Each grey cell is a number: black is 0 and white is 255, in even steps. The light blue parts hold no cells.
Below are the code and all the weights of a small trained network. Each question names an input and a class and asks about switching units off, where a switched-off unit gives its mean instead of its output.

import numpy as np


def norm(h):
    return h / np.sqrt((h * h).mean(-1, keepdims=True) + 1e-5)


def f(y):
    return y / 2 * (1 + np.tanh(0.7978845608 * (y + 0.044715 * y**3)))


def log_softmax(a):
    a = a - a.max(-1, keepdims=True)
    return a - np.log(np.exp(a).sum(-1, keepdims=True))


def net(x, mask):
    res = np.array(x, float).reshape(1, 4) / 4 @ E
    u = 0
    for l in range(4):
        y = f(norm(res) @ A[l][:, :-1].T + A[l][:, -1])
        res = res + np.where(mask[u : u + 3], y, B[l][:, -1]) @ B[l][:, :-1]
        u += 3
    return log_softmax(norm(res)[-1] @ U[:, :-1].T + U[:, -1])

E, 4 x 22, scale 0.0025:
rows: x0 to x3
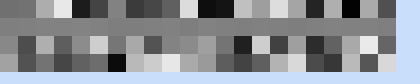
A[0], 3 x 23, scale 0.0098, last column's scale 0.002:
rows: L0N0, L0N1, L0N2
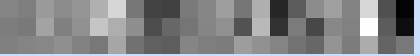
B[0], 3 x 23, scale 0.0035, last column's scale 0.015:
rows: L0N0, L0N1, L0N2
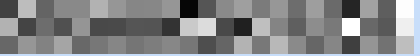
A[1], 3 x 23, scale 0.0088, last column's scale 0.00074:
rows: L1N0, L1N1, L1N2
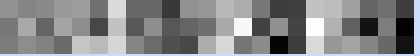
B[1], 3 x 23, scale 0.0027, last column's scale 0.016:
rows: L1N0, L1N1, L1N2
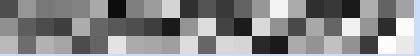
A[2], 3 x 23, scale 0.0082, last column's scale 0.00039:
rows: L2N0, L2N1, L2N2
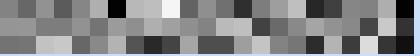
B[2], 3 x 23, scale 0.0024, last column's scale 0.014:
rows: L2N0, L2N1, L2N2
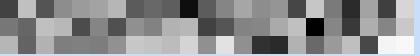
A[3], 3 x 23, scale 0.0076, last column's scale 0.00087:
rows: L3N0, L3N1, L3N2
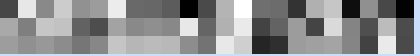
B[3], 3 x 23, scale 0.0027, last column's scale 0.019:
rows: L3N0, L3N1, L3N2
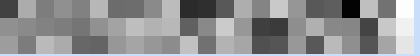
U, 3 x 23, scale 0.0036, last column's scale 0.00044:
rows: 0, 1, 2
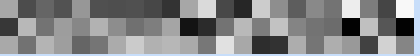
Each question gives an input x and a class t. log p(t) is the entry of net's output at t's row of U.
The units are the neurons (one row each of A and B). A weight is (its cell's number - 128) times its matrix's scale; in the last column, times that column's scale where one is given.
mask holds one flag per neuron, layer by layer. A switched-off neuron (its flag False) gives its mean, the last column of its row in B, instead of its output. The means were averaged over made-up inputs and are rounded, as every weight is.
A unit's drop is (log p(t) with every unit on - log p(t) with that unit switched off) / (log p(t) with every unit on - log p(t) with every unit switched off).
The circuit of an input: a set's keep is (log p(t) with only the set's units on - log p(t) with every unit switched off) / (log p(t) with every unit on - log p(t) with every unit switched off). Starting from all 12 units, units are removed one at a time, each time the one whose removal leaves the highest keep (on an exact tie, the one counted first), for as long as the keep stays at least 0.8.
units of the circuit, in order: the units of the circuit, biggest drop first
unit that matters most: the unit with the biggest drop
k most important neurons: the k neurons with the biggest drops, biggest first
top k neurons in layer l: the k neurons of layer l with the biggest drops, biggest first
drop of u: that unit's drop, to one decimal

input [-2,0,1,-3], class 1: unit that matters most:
L0N0
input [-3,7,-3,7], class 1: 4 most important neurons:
(L1N2; L0N1; L2N0; L1N1)
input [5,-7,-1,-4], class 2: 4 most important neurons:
(L2N2; L0N2; L2N0; L1N0)
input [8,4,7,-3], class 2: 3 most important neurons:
(L2N2; L1N1; L0N2)
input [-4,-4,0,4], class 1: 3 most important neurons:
(L0N1; L1N1; L1N2)
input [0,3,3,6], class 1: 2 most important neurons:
(L0N1; L2N0)
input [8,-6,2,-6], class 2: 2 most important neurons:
(L2N2; L2N0)
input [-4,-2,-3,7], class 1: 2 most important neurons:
(L1N2; L0N1)
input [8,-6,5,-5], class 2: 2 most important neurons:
(L2N2; L1N1)
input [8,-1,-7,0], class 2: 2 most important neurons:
(L2N2; L0N0)
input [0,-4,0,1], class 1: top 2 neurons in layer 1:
(L1N1; L1N2)
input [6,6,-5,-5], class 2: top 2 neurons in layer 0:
(L0N2; L0N1)
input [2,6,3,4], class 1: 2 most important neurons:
(L1N1; L1N2)
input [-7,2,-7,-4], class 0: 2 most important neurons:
(L1N1; L0N1)
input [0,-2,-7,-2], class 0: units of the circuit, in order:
(L1N1)
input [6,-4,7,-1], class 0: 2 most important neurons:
(L0N1; L1N2)
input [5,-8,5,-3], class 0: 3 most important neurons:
(L0N1; L1N2; L3N0)
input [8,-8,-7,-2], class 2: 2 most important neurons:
(L2N2; L0N2)
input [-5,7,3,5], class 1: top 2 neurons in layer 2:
(L2N0; L2N2)
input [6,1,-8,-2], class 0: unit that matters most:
L1N1
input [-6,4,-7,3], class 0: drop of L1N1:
1.2
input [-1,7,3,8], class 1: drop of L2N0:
0.4
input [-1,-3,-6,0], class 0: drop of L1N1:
0.8
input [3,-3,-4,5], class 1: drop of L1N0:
0.0
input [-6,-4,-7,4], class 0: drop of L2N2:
0.1
